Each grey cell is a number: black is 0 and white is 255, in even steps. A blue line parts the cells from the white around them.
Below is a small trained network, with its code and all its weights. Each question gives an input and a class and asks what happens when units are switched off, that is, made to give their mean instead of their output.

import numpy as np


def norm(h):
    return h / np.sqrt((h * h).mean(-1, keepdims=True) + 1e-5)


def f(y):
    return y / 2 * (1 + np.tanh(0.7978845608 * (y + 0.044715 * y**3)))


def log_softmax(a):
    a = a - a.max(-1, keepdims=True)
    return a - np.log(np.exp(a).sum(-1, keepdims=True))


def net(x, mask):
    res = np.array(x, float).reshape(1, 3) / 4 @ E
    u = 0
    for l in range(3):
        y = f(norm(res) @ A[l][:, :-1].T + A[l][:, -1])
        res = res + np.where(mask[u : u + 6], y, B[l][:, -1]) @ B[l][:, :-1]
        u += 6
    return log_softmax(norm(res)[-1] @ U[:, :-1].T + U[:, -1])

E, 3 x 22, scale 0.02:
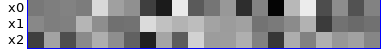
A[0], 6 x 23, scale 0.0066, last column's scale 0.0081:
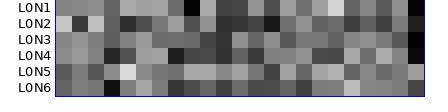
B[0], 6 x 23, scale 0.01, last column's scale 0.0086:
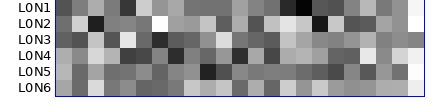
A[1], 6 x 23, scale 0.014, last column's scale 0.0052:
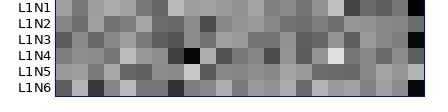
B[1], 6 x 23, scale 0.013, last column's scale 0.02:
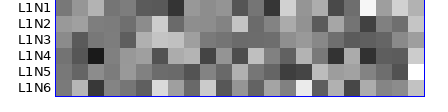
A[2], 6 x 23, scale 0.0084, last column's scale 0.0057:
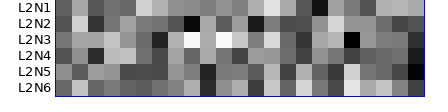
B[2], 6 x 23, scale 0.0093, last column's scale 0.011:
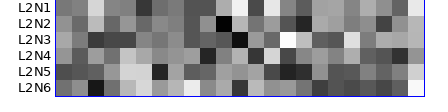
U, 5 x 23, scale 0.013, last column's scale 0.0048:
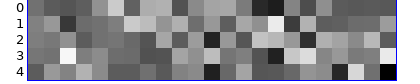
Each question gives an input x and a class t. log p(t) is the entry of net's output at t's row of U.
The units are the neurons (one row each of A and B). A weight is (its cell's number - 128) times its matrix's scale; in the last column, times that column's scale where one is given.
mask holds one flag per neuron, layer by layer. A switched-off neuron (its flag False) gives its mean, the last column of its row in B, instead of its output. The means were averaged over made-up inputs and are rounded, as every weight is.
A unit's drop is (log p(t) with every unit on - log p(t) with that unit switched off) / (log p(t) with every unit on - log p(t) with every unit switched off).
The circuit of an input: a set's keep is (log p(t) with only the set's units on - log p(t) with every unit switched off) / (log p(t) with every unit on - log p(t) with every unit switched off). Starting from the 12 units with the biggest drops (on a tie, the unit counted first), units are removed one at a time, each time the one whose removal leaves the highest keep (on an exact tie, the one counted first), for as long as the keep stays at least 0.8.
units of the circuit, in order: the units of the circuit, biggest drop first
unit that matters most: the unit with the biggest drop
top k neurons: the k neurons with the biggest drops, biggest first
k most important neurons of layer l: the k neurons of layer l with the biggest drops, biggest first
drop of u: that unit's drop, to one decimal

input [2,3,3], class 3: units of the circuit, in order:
[L0N5 L1N4]
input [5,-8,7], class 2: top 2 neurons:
[L0N2 L0N6]
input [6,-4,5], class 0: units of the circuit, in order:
[L1N4]
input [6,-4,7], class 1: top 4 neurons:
[L1N6 L1N4 L1N5 L1N2]
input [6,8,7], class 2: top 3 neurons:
[L1N1 L0N2 L0N5]
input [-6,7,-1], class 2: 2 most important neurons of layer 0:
[L0N5 L0N1]
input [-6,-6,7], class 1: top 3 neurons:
[L1N6 L0N5 L1N2]
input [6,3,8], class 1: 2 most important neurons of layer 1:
[L1N6 L1N5]
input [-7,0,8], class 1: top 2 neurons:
[L1N6 L0N5]
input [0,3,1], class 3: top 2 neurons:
[L1N5 L0N5]
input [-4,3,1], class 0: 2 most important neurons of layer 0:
[L0N4 L0N6]
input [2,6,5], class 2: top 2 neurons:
[L1N1 L0N5]
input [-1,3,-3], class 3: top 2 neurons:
[L1N4 L1N5]
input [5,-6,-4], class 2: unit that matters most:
L0N6
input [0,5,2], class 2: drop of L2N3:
0.1
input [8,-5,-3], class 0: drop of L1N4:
1.1
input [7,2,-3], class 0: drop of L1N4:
0.3
